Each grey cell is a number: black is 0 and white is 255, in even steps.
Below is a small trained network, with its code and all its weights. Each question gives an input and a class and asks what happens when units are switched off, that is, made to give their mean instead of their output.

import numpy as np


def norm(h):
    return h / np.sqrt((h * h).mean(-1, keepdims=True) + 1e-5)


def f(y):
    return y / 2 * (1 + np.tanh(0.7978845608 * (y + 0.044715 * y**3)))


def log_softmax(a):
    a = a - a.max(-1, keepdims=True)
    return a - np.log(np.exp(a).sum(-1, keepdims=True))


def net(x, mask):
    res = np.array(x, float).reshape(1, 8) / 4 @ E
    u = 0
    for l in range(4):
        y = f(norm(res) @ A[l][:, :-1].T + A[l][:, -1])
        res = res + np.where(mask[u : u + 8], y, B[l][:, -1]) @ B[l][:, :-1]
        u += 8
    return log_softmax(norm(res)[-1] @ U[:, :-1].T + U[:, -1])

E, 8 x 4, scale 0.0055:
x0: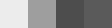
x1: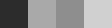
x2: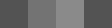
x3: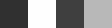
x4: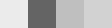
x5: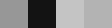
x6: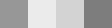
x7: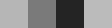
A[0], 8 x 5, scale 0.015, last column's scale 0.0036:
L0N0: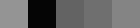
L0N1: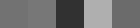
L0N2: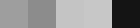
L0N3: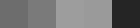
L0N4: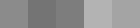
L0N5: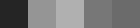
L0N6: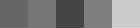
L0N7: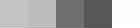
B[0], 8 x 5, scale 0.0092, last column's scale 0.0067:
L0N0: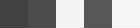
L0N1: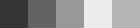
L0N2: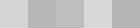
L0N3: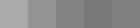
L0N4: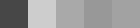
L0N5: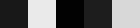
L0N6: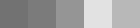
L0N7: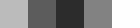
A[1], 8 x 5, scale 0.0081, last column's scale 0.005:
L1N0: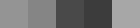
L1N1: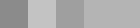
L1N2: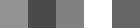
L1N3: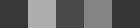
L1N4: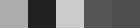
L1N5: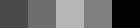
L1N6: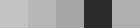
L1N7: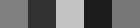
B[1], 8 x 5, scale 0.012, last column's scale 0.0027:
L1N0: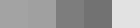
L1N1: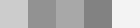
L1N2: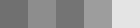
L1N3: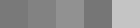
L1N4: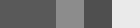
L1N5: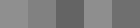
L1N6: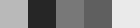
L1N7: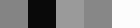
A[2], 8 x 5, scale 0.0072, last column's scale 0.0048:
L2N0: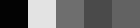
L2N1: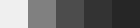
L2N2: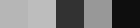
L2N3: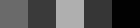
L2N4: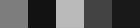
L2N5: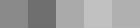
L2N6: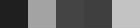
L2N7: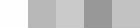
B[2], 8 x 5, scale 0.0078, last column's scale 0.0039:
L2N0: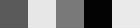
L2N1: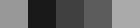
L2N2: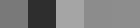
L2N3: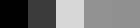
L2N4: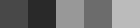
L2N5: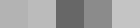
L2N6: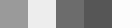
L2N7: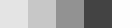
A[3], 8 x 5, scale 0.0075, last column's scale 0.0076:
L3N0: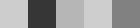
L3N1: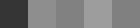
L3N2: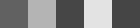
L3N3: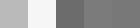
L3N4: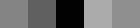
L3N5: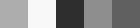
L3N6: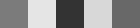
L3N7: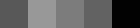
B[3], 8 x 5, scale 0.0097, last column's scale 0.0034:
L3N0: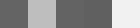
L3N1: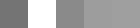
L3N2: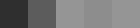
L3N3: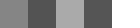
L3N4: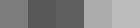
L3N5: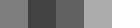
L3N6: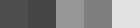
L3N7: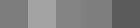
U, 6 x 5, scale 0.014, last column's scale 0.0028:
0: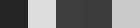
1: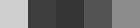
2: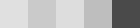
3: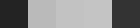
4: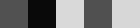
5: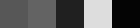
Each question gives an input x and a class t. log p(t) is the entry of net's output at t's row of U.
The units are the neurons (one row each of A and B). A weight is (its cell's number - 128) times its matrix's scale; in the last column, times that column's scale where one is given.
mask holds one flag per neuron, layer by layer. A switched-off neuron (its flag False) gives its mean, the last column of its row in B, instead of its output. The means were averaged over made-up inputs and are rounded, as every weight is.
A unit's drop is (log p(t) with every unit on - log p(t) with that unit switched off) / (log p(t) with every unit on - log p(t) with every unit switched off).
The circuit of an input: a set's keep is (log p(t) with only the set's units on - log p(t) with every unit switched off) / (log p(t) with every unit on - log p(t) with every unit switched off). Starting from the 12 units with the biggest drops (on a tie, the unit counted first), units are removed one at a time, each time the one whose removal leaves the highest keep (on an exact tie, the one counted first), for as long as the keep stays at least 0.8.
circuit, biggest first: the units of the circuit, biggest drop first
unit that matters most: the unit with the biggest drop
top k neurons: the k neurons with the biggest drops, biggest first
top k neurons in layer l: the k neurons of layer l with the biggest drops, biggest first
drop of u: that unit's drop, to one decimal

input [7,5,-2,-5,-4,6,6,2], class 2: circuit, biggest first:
[L0N2]
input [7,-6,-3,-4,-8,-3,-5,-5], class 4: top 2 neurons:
[L0N0, L0N5]
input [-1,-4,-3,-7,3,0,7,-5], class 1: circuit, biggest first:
[L0N0, L1N6]
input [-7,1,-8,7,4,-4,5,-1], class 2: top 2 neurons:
[L1N1, L0N2]
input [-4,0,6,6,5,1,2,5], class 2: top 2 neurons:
[L1N1, L0N2]
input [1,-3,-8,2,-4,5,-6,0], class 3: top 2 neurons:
[L0N1, L0N6]
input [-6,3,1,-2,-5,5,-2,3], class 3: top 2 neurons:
[L0N0, L0N7]
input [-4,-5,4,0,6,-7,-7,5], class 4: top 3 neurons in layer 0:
[L0N0, L0N5, L0N2]
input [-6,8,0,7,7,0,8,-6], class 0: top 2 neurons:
[L0N5, L2N0]
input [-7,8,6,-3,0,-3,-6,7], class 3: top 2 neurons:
[L0N1, L0N6]
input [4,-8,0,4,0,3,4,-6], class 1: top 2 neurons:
[L0N0, L0N7]
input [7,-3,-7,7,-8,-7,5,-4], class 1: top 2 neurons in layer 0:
[L0N7, L0N5]
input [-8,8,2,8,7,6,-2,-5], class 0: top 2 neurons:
[L0N5, L2N0]
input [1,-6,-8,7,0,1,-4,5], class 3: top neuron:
[L0N1]
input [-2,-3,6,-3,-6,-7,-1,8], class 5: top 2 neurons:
[L0N5, L0N6]
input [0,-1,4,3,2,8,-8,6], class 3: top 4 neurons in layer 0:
[L0N1, L0N4, L0N6, L0N7]
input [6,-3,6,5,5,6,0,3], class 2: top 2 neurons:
[L0N4, L0N5]
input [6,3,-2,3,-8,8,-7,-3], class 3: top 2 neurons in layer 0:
[L0N6, L0N1]
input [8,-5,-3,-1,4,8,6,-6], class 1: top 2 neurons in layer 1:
[L1N6, L1N4]
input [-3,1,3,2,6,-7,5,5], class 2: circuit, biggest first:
[L0N5]
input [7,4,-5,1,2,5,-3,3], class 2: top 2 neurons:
[L1N1, L0N5]
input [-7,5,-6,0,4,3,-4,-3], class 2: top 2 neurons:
[L0N2, L1N1]
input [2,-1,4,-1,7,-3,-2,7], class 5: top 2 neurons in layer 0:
[L0N7, L0N2]
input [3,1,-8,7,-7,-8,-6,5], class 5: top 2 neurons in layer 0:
[L0N5, L0N0]
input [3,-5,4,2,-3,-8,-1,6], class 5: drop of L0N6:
0.2
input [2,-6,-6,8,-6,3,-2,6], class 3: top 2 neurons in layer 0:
[L0N1, L0N6]
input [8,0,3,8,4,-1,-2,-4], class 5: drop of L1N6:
0.1
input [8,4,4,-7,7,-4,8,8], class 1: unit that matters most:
L0N7
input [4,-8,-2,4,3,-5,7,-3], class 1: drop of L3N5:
0.0
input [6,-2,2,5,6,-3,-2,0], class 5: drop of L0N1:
0.2
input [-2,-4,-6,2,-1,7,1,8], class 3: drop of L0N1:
0.3
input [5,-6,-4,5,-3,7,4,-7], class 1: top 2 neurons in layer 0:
[L0N0, L0N7]
